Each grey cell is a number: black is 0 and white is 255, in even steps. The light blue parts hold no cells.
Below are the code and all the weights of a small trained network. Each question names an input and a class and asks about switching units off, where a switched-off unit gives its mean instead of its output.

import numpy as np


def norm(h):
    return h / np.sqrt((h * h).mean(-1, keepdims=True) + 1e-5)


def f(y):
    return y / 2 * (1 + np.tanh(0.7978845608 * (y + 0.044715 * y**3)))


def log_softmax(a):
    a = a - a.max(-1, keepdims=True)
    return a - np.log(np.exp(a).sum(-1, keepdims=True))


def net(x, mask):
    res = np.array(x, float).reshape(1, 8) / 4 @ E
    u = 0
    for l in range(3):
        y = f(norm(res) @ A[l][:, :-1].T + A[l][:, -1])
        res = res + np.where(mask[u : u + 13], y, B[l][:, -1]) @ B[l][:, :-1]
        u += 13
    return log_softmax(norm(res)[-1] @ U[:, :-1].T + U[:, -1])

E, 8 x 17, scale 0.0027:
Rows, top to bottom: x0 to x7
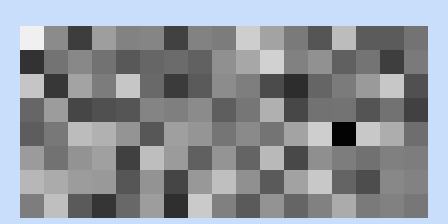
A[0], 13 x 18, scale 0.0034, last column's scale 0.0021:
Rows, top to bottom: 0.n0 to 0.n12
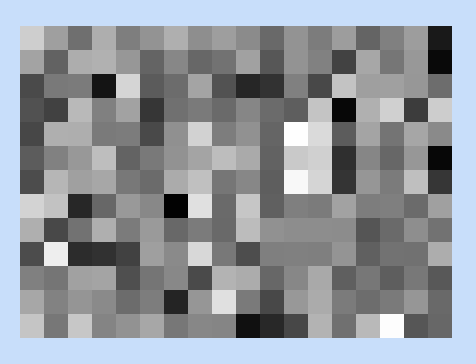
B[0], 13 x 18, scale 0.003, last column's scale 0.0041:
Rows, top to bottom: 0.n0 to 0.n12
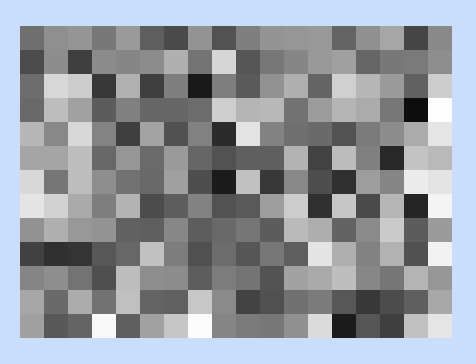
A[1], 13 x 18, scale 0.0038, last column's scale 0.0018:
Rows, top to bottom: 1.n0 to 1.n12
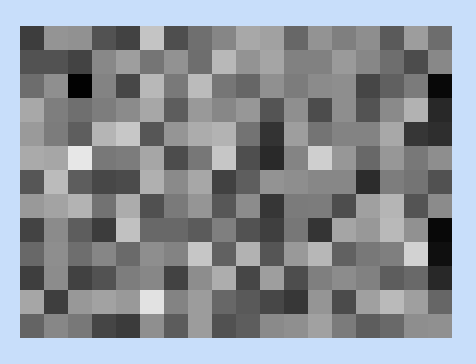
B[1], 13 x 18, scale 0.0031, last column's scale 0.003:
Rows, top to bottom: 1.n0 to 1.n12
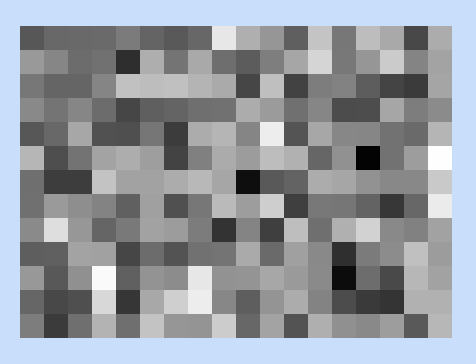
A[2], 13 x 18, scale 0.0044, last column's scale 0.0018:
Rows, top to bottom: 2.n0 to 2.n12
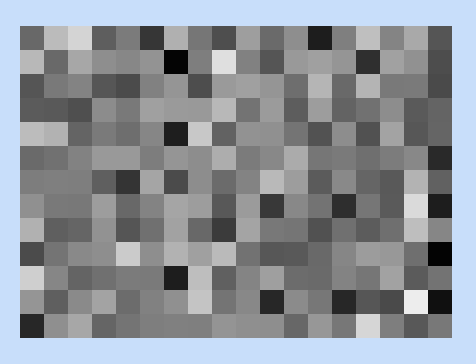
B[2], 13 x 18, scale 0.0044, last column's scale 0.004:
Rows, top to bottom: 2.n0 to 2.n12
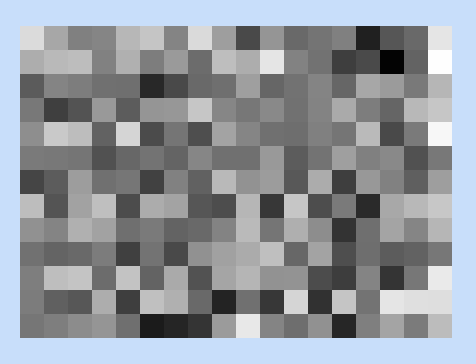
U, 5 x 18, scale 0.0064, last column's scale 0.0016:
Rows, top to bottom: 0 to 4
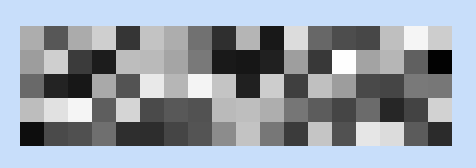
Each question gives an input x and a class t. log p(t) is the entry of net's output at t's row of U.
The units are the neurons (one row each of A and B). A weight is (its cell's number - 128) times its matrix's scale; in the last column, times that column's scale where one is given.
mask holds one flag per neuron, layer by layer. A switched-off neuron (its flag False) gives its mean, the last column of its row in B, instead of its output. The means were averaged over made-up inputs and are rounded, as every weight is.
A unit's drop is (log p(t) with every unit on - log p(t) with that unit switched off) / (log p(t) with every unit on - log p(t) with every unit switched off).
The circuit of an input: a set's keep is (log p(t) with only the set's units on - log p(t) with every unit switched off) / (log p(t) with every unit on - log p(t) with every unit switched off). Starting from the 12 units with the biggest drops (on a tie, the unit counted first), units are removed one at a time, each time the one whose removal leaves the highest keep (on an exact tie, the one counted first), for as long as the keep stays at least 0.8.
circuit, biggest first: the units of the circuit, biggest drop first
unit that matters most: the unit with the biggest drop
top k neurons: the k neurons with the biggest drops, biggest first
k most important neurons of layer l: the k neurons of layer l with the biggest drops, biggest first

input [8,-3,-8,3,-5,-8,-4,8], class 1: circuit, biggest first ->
[0.n9, 2.n1]
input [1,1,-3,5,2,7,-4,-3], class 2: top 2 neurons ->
[0.n6, 0.n2]
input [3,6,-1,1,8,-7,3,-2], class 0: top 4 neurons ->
[0.n6, 0.n4, 0.n2, 0.n7]
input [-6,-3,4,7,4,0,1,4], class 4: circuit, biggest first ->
[2.n0, 2.n1]
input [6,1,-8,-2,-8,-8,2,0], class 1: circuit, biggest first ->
[0.n9, 2.n12]
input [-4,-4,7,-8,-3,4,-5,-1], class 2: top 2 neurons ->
[0.n6, 0.n4]
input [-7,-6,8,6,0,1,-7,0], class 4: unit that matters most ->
0.n2
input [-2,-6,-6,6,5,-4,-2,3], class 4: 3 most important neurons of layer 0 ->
[0.n9, 0.n12, 0.n2]
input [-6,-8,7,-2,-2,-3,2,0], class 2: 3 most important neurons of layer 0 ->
[0.n12, 0.n7, 0.n5]
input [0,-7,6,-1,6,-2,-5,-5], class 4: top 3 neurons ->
[0.n3, 2.n12, 2.n0]
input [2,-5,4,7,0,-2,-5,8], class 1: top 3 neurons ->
[0.n9, 2.n1, 1.n8]
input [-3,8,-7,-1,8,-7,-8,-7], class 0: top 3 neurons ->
[0.n6, 0.n4, 0.n2]
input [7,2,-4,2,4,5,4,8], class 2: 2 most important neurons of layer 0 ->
[0.n9, 0.n6]
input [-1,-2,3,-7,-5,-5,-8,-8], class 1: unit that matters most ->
2.n1
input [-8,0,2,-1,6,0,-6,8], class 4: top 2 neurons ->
[0.n7, 2.n1]
